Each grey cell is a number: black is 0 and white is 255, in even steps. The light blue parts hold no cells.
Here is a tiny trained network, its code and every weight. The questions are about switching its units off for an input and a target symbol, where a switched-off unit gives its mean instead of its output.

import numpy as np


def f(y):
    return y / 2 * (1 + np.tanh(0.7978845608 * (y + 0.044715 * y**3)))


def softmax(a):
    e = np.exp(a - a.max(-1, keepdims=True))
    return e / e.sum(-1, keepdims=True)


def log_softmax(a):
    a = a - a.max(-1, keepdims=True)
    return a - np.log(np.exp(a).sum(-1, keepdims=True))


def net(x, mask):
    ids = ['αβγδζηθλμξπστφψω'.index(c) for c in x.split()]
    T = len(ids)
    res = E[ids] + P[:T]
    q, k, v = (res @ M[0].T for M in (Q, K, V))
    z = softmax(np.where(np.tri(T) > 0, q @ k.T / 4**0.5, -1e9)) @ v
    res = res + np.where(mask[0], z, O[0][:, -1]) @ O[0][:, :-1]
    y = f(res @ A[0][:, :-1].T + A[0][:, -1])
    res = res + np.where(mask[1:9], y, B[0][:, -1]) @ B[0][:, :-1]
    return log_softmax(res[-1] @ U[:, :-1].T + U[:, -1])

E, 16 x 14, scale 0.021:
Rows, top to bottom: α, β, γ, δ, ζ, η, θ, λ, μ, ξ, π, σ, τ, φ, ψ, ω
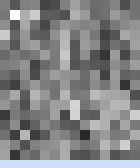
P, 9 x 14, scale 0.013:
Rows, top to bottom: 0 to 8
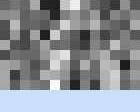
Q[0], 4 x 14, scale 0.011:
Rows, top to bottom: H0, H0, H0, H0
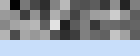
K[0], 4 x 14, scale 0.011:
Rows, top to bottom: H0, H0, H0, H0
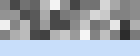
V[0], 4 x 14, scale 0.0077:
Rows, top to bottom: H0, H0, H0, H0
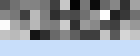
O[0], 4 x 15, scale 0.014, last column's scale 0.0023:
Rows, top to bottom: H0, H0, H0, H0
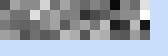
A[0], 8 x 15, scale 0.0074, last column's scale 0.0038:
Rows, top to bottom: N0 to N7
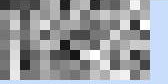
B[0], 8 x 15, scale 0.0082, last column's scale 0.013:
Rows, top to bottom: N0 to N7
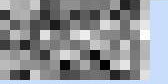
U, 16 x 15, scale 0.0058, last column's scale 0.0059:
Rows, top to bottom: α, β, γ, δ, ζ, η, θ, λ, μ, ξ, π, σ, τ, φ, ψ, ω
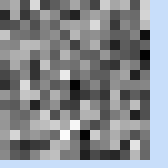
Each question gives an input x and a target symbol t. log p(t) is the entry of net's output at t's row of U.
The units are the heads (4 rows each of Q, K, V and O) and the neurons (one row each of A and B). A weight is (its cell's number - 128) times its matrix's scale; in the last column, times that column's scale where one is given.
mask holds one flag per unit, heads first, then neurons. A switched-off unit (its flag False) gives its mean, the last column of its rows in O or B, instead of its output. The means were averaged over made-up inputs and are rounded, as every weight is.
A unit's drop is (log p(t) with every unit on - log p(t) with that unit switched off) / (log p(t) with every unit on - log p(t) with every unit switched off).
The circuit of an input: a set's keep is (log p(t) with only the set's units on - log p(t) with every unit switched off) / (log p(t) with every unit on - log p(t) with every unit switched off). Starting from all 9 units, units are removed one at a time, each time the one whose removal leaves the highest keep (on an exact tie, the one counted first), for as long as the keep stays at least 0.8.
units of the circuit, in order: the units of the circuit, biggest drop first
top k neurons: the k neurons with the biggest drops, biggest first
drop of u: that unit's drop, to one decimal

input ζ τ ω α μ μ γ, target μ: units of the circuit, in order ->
(H0; N2)
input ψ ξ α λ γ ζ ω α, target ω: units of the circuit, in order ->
(H0)
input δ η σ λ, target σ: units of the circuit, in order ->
(H0; N3; N7)
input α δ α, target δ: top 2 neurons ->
(N6; N0)
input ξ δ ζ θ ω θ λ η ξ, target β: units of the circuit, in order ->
(H0; N4; N5)
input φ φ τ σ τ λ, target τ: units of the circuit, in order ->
(H0; N3)
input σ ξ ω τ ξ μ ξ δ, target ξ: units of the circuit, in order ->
(H0; N0)
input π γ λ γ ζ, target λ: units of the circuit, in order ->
(H0; N5)
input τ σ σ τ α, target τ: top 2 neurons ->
(N3; N1)
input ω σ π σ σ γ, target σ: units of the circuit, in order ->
(H0; N7; N3)
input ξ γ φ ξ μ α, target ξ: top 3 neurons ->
(N0; N3; N4)
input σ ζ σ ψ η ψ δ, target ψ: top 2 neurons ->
(N3; N6)
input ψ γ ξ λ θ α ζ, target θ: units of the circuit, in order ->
(H0; N6)
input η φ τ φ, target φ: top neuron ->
(N7)
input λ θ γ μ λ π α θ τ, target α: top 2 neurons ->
(N5; N2)
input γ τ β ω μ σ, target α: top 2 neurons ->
(N0; N4)
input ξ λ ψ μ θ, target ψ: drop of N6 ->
0.1
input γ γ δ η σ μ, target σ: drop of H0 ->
1.0
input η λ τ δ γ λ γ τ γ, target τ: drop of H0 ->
0.5
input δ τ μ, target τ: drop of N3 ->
0.2
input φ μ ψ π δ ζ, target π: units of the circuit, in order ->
(H0)
